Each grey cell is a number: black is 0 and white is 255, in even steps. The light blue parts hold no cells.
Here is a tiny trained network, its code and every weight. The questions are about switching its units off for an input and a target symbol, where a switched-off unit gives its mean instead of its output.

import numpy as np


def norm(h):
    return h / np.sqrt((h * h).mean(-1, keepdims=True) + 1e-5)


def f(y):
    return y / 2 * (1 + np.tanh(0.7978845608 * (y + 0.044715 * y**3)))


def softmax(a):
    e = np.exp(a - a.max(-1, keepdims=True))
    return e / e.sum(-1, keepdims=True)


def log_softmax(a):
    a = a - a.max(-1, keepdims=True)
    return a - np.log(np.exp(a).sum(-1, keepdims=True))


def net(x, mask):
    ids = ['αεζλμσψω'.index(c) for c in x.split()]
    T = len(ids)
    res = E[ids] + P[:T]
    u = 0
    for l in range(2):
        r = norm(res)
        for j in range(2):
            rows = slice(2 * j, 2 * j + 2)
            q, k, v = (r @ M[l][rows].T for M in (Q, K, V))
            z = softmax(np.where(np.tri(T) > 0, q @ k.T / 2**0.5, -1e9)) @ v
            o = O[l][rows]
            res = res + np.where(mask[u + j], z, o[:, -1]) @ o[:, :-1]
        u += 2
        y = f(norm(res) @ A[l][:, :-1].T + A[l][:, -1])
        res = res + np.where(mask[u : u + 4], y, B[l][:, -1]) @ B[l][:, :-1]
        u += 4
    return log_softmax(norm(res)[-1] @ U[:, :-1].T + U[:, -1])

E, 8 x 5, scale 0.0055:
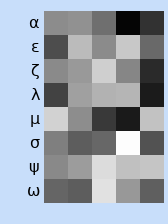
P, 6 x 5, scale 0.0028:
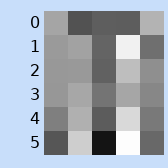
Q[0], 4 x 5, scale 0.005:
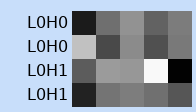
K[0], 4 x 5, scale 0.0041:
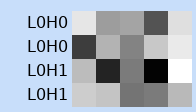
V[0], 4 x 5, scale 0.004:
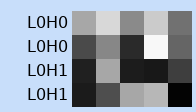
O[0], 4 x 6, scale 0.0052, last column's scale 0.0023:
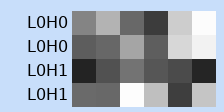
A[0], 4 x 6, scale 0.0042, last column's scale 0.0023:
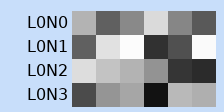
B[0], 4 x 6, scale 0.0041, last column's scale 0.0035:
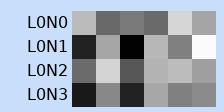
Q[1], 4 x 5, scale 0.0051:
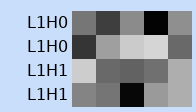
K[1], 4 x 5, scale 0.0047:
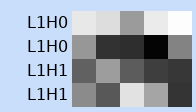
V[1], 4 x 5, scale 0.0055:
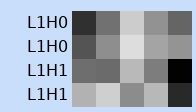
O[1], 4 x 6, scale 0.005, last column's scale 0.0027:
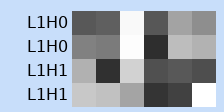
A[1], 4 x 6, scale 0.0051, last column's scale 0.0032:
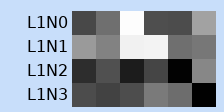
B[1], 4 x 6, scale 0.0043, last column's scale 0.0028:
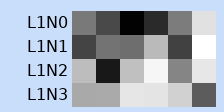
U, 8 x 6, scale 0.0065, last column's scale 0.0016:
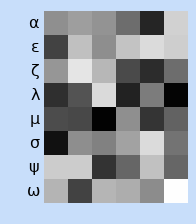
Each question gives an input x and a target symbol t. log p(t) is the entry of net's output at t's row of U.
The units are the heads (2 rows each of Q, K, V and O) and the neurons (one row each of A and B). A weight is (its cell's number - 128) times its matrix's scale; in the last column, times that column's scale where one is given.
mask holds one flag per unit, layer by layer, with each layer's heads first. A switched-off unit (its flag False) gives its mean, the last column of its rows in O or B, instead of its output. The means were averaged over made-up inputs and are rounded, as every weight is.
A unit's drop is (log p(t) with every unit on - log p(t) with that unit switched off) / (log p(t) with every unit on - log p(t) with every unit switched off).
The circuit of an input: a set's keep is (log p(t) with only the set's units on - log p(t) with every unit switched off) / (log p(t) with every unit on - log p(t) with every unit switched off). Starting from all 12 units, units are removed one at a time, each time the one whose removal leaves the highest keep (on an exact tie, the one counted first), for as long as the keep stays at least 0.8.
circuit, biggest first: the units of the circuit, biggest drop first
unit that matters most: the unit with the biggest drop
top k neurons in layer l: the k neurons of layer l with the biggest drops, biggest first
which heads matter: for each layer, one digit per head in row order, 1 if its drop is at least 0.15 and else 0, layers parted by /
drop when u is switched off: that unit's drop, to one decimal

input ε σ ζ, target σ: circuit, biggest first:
[L0H0 L1H1]
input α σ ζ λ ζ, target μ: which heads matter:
01 / 00
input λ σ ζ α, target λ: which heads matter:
01 / 11
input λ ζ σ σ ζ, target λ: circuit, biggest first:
[L1H0 L1N0]
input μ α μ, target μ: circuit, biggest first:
[L0H1 L0H0]
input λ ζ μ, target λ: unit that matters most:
L0H1
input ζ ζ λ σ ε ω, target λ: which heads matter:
01 / 11
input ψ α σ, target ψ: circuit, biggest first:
[L0H1 L1N2]
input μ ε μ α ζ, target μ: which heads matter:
01 / 10
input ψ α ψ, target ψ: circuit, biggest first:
[L0H1 L1H0]
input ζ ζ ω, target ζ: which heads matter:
10 / 01
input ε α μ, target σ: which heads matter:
11 / 01
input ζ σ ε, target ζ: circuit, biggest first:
[L1H1 L0H0]
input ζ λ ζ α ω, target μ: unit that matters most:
L1N0
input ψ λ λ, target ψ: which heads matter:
01 / 00
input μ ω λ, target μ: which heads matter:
11 / 10
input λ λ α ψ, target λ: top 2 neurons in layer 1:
[L1N0 L1N2]
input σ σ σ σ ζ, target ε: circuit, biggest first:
[L0H0 L1H1]
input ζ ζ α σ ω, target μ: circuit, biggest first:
[L1N0 L0H1]
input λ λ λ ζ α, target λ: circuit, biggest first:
[L1H0]
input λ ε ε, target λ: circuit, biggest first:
[L0H1 L1H0]
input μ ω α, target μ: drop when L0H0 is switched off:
0.1
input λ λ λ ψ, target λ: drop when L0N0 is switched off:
0.0
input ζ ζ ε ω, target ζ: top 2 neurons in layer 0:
[L0N2 L0N1]
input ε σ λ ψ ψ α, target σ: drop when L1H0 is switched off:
0.1
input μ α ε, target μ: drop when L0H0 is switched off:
0.2
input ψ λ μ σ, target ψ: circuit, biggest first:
[L0H1]
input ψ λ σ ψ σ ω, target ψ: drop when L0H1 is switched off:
0.8
